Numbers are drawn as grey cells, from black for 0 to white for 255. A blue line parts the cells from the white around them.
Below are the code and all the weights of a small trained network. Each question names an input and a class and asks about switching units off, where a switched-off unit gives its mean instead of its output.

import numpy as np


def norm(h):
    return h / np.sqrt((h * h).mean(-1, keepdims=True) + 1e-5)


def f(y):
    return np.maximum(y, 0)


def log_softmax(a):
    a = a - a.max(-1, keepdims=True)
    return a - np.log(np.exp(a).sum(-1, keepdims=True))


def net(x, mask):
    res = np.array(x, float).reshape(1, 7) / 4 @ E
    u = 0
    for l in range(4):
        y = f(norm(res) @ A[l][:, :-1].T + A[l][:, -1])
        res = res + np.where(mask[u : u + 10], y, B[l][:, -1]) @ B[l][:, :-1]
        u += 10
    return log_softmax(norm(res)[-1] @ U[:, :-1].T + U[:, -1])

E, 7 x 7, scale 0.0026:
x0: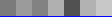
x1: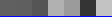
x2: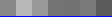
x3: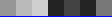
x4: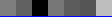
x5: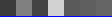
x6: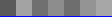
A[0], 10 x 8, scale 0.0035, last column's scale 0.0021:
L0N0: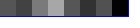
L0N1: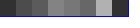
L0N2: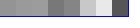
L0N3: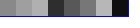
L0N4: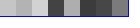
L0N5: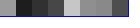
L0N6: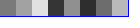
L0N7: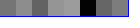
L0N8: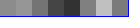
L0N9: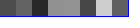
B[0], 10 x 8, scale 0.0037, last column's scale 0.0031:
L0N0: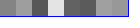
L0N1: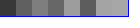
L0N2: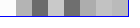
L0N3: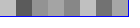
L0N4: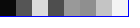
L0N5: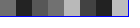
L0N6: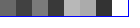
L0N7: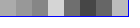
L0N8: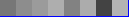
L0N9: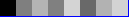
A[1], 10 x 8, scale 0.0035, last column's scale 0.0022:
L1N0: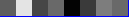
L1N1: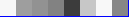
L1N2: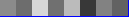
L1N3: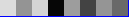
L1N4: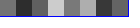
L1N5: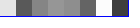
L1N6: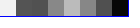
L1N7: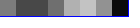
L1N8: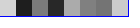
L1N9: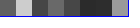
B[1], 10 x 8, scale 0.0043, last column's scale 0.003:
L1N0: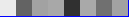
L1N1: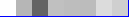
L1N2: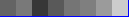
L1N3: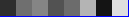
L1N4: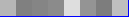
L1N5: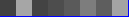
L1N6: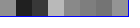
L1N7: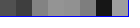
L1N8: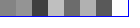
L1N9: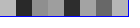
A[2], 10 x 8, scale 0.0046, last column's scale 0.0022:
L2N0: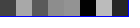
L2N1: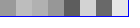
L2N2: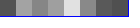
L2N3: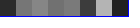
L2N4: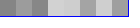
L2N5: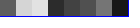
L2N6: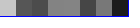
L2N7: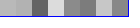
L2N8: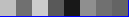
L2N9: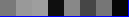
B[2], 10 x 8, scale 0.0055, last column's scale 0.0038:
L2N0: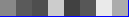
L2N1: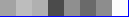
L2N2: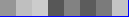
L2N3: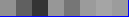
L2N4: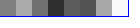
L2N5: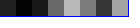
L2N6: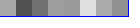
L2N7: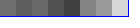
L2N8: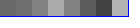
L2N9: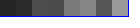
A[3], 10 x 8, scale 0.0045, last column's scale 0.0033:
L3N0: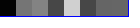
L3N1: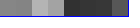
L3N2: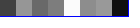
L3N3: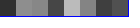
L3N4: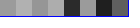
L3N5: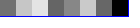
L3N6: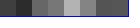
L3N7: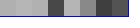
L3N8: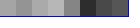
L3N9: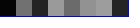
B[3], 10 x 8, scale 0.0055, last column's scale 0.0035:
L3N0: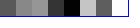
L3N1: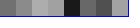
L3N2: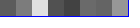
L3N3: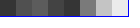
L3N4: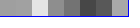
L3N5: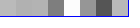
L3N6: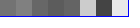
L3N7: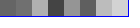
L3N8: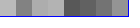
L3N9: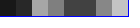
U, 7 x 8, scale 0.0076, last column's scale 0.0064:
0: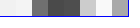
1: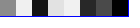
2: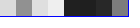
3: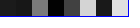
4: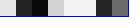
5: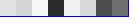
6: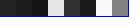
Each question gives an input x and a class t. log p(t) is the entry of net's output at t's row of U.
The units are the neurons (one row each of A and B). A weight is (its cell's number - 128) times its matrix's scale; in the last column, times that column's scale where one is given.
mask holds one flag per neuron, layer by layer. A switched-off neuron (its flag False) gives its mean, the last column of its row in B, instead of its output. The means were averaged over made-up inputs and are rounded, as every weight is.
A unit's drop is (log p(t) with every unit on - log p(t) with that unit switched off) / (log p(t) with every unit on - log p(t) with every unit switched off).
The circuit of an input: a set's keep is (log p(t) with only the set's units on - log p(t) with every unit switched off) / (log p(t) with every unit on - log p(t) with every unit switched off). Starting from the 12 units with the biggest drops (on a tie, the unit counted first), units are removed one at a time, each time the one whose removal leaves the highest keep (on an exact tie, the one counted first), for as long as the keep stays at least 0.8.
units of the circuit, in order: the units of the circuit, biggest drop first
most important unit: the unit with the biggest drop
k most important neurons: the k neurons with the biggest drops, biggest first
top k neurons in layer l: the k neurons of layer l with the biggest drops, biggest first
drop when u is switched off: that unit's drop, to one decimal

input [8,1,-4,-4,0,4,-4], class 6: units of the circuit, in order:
L0N6, L3N0
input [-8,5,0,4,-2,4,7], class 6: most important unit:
L2N0
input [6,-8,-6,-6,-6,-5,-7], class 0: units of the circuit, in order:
L1N1, L0N6, L0N2, L1N3
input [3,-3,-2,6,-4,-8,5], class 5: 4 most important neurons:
L0N3, L0N2, L1N1, L3N5
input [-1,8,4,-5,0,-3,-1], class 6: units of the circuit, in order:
L0N6, L1N3
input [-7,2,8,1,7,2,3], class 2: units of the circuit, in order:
L1N0, L0N7, L3N3, L3N1
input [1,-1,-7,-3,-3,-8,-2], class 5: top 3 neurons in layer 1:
L1N1, L1N9, L1N3
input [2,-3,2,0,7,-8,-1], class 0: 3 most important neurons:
L1N1, L0N2, L0N6
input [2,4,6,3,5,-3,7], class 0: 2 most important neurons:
L0N4, L1N0
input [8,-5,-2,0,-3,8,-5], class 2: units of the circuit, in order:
L0N4, L3N4
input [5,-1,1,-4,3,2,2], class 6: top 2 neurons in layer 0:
L0N6, L0N9
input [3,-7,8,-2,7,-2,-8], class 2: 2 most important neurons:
L3N4, L0N2
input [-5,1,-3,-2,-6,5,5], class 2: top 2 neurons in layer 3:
L3N8, L3N1
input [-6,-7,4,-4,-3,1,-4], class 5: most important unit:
L3N5
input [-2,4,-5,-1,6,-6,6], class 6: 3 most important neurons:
L2N0, L0N6, L1N3
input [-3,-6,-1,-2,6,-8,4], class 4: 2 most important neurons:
L0N5, L1N6
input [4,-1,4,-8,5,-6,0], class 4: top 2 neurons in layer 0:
L0N5, L0N4
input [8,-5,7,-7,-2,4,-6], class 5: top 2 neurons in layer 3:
L3N5, L3N3
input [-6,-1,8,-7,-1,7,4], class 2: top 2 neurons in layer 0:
L0N4, L0N6
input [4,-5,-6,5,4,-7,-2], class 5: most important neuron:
L1N3
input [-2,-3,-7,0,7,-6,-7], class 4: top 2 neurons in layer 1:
L1N8, L1N6
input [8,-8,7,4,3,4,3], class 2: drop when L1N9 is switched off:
0.1
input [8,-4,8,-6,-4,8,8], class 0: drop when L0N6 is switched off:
0.2
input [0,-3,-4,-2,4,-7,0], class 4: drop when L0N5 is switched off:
0.2
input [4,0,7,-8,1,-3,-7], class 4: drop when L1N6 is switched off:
0.3
